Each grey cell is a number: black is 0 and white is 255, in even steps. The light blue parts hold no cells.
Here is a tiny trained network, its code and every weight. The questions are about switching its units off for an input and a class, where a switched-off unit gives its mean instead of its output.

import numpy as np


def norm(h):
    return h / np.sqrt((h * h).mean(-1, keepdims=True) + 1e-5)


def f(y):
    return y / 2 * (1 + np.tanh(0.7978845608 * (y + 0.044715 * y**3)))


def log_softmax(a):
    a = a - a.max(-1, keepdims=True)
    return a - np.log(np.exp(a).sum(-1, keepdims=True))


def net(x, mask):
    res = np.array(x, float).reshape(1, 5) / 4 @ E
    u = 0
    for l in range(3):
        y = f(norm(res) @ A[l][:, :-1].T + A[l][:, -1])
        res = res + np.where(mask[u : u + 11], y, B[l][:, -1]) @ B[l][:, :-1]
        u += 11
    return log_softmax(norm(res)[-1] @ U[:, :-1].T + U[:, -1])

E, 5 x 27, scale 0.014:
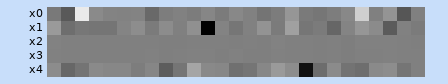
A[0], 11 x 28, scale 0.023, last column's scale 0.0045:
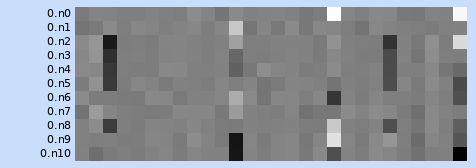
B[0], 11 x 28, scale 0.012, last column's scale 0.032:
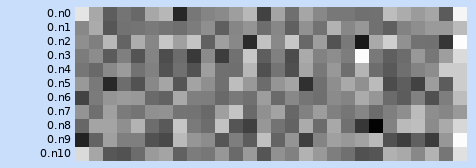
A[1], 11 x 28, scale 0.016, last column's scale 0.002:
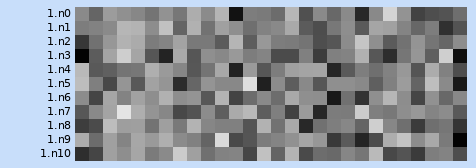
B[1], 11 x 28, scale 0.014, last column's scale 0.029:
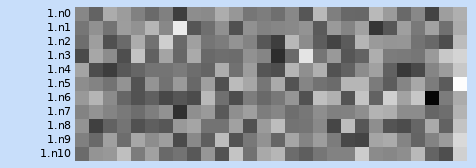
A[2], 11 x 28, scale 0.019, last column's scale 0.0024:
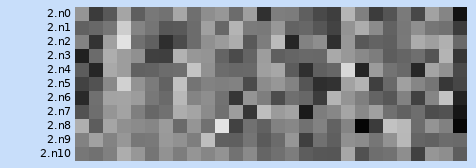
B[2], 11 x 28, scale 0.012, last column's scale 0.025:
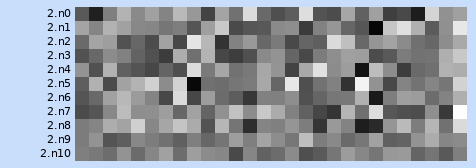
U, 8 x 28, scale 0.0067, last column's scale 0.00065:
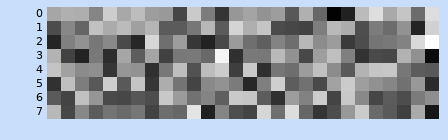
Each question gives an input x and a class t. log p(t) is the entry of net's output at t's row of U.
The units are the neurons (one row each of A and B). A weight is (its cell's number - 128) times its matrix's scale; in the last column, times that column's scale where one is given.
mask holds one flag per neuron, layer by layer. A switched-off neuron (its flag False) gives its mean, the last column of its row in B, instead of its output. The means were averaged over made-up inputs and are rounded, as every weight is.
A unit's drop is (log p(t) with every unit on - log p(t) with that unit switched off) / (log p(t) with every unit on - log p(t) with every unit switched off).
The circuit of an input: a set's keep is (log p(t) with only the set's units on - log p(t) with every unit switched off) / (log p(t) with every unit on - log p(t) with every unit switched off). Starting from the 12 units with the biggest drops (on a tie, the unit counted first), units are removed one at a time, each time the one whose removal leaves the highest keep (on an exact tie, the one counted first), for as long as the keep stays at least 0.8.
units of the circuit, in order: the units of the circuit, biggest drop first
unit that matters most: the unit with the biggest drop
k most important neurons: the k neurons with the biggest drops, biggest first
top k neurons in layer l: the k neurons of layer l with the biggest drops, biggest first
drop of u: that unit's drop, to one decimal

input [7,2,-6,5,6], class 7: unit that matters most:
0.n9
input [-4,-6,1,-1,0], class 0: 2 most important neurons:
0.n9, 0.n2
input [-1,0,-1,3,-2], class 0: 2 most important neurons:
0.n8, 0.n0
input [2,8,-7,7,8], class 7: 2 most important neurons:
0.n3, 1.n4
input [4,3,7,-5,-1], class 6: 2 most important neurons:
0.n9, 0.n3
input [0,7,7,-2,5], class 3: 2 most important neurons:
0.n2, 0.n10
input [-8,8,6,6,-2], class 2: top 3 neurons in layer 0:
0.n9, 0.n3, 0.n8
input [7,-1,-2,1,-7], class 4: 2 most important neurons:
0.n0, 0.n2
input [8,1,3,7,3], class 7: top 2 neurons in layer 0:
0.n9, 0.n5
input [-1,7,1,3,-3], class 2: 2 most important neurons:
0.n9, 0.n2
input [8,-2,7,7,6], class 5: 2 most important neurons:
0.n2, 0.n0
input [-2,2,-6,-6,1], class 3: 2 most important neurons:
0.n3, 0.n10
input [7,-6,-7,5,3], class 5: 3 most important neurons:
0.n2, 0.n0, 0.n10
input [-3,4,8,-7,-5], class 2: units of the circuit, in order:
0.n9
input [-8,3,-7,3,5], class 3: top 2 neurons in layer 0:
0.n3, 0.n5
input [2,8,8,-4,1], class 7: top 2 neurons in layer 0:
0.n10, 0.n6
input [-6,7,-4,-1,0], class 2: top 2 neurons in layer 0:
0.n9, 0.n0
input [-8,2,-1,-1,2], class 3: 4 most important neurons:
0.n3, 0.n4, 0.n5, 0.n9
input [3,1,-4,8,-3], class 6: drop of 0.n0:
0.1
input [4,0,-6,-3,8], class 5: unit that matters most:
0.n6
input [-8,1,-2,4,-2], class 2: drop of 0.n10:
1.1
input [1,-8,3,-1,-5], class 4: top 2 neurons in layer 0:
0.n2, 0.n1
